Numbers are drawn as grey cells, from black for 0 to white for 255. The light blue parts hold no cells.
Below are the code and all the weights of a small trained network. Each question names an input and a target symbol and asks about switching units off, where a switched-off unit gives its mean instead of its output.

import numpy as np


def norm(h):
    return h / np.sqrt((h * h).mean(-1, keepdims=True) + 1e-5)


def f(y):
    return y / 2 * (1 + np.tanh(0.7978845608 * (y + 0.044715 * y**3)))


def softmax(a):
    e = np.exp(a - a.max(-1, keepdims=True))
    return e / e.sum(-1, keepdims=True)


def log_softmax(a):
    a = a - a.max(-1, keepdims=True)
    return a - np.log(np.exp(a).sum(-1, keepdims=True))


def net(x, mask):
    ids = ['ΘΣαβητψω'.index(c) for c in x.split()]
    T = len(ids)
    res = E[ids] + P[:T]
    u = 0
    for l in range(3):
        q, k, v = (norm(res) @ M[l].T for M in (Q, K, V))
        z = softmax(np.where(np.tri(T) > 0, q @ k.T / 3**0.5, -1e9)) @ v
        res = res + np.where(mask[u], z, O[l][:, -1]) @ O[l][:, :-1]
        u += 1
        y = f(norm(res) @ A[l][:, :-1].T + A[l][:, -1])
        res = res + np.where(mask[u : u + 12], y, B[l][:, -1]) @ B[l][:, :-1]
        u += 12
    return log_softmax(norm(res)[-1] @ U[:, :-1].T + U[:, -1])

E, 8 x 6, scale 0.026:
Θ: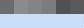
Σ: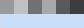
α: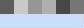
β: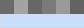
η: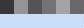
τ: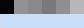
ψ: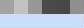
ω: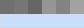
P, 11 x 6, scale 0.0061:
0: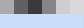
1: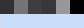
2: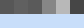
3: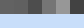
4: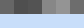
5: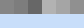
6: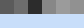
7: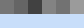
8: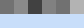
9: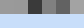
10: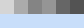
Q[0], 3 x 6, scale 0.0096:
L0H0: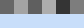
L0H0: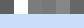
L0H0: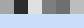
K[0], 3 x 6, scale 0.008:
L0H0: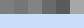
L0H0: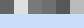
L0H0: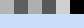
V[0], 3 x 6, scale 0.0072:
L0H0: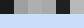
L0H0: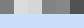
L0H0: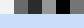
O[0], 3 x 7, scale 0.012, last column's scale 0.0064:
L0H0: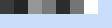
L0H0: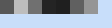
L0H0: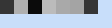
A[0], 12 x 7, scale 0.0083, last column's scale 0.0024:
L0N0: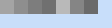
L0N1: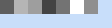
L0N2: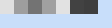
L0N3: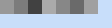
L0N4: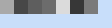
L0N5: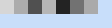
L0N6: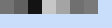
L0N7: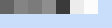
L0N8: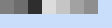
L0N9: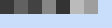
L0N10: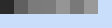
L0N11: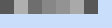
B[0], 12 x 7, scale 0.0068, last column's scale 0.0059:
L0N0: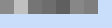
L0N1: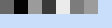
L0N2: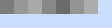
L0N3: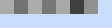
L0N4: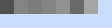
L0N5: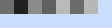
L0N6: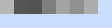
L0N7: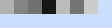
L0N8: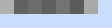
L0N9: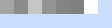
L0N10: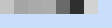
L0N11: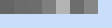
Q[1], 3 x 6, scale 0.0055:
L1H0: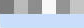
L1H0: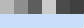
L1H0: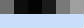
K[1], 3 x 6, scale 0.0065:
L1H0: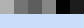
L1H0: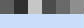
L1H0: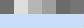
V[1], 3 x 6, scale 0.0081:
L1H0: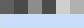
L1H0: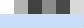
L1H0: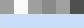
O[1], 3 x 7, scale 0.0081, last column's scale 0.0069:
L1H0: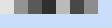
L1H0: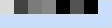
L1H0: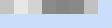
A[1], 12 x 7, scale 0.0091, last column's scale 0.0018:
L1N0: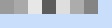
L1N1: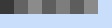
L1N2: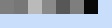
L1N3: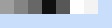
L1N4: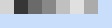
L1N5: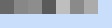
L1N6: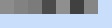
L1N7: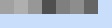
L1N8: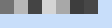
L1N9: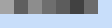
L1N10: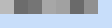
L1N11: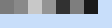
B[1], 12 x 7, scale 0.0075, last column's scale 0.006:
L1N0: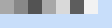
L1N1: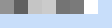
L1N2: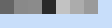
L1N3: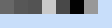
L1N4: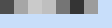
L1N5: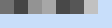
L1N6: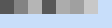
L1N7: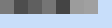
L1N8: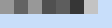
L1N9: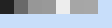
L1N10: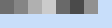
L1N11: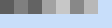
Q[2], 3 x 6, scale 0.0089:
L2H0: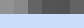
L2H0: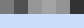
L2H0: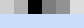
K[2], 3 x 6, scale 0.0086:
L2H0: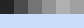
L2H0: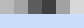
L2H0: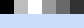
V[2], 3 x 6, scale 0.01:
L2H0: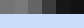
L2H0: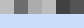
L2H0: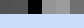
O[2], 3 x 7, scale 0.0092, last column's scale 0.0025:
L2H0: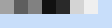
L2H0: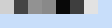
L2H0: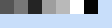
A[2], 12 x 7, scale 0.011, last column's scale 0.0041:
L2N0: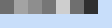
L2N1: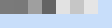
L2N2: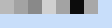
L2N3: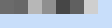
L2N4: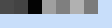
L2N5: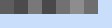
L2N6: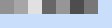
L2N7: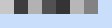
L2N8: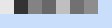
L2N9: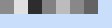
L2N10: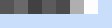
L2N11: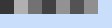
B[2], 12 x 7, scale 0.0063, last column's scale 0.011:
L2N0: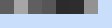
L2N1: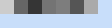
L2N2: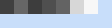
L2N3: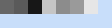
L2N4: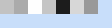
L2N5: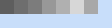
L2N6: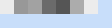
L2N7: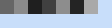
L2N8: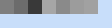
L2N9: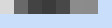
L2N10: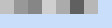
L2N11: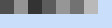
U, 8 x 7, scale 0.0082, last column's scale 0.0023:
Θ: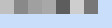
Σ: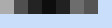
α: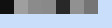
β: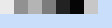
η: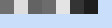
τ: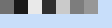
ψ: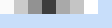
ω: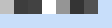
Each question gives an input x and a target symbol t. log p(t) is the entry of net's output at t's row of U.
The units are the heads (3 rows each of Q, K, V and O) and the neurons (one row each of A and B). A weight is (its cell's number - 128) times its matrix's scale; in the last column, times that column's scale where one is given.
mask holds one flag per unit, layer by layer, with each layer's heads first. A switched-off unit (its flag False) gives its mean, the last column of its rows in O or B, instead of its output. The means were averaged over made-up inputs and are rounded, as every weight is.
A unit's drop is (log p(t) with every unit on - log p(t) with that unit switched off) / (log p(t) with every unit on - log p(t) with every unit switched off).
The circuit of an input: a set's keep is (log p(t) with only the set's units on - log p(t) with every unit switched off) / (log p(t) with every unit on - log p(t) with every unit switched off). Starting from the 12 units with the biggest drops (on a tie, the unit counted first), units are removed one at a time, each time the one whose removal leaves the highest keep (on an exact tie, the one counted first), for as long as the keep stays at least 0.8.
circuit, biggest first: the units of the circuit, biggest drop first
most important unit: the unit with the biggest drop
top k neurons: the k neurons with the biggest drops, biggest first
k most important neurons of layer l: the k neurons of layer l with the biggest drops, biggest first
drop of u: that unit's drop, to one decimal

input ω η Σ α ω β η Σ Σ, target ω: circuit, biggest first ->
(L0H0)
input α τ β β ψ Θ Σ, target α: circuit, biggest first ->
(L0H0, L1H0)
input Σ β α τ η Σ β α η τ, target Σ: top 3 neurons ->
(L1N8, L2N7, L0N7)
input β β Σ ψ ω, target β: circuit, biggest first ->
(L0H0, L1H0, L2H0)
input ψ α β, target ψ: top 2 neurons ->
(L0N1, L1N3)
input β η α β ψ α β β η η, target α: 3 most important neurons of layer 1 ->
(L1N0, L1N8, L1N1)
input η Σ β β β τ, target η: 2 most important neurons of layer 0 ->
(L0N4, L0N10)
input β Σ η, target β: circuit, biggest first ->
(L0H0, L1H0, L2H0)
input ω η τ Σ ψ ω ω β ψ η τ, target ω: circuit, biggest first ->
(L0H0, L2H0)
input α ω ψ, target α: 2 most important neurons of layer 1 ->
(L1N3, L1N8)
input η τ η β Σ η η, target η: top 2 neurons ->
(L0N4, L1N0)
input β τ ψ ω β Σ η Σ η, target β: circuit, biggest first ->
(L0H0, L2H0, L1H0)
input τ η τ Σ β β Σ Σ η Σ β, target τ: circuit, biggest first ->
(L0H0, L1H0)
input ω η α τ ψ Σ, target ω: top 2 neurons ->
(L0N5, L1N3)
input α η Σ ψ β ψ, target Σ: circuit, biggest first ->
(L2H0, L1N3, L0H0)
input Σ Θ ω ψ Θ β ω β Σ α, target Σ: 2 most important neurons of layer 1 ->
(L1N4, L1N8)
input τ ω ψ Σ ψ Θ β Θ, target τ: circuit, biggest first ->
(L1N9)
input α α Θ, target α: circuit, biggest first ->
(L1H0, L1N8)
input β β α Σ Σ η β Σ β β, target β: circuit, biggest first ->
(L0H0, L1H0, L2H0)
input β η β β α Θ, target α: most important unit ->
L1N0
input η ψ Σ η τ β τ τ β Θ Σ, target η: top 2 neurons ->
(L1N0, L0N1)
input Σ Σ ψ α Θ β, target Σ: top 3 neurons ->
(L1N8, L2N7, L1N0)
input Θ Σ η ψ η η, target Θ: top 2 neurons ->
(L1N3, L2N4)
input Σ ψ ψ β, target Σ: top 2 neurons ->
(L1N8, L1N3)
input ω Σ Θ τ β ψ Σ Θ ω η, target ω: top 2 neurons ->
(L1N3, L0N6)
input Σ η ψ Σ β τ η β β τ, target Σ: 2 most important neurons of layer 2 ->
(L2N7, L2N1)
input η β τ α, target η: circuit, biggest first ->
(L1H0)
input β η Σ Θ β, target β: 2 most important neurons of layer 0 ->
(L0N1, L0N7)
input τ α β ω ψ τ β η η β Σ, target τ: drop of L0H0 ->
0.3
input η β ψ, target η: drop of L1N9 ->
-0.1
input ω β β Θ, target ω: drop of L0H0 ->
0.7
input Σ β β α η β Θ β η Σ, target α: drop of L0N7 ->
-0.1
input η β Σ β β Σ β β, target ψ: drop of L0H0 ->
0.9
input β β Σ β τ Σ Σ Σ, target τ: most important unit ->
L1N9
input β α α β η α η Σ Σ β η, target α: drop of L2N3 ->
0.1
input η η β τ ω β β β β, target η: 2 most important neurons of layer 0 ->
(L0N4, L0N9)
